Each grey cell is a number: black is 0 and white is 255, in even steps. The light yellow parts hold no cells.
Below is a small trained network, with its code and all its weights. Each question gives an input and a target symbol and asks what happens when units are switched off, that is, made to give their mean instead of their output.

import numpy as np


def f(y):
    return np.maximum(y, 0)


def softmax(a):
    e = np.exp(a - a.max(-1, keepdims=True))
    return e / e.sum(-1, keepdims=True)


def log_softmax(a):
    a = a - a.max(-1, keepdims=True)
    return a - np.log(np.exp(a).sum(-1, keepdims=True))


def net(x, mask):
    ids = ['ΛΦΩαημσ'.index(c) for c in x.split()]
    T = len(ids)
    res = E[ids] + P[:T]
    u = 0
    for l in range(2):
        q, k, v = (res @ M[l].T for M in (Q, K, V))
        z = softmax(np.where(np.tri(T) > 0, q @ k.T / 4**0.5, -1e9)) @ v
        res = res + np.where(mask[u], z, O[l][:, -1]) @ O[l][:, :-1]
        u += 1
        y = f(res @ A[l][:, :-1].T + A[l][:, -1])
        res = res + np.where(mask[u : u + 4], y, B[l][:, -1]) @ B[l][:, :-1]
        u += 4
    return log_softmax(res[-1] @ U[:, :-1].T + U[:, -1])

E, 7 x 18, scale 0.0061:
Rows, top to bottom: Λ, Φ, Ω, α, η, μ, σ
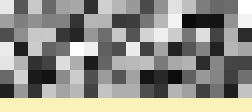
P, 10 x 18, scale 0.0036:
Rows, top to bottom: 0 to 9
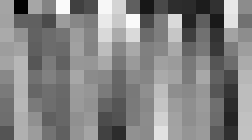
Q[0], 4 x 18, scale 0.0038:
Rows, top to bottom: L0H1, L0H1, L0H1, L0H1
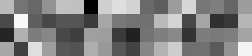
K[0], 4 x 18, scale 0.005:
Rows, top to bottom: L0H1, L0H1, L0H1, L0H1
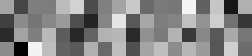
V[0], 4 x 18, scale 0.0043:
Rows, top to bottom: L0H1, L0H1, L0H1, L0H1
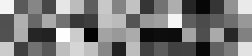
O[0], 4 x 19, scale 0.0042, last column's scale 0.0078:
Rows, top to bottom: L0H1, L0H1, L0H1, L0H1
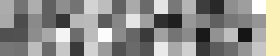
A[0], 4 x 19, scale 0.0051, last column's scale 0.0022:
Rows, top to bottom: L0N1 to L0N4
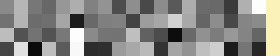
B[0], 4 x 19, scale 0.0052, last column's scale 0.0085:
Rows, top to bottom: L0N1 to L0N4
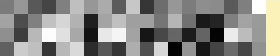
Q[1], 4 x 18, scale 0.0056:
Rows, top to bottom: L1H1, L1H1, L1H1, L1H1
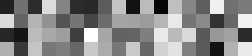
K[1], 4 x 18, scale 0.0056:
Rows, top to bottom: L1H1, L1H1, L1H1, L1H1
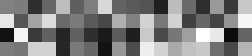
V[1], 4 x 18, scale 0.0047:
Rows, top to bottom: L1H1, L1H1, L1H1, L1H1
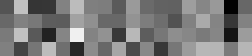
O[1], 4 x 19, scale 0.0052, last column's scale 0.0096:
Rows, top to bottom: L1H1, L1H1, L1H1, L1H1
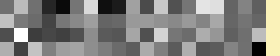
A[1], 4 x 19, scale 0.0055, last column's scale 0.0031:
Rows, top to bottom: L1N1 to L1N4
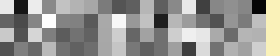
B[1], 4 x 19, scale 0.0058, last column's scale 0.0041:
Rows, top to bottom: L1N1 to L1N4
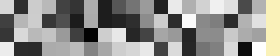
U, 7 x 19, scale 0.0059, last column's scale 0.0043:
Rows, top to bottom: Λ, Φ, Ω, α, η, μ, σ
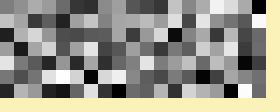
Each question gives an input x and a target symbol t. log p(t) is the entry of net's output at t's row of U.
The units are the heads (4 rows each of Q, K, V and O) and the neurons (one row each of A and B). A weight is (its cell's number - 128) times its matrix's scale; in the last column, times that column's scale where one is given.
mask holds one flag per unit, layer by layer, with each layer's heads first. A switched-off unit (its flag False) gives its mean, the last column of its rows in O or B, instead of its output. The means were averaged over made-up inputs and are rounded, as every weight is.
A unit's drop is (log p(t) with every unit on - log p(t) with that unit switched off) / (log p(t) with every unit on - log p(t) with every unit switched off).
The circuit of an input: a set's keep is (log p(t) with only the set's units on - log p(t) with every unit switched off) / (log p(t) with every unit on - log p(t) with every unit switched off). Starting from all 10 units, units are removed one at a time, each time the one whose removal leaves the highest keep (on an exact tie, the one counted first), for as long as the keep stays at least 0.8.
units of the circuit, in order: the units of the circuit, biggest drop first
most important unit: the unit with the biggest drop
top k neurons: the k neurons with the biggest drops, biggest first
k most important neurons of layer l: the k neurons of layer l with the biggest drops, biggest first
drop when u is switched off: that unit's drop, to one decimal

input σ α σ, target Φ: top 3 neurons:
L0N3; L0N2; L0N1
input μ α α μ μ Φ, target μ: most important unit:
L0N2
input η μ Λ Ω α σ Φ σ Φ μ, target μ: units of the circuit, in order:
L0N1; L1H1
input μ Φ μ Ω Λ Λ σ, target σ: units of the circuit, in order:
L1N2; L1H1; L0N1
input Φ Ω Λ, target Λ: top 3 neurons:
L0N1; L1N1; L1N3
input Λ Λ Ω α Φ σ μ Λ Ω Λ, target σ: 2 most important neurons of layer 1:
L1N4; L1N1
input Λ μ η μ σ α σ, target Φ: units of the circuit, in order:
L1H1; L1N2
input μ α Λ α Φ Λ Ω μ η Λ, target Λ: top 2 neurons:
L1N1; L0N1
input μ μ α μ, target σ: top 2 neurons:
L0N3; L1N4
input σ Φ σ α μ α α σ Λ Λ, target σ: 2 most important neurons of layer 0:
L0N3; L0N1
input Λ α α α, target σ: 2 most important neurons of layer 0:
L0N1; L0N2
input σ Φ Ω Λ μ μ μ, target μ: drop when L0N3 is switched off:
0.1
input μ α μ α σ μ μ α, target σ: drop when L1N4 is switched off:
0.5
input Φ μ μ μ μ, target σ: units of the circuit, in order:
L1H1
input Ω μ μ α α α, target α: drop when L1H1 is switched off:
1.5
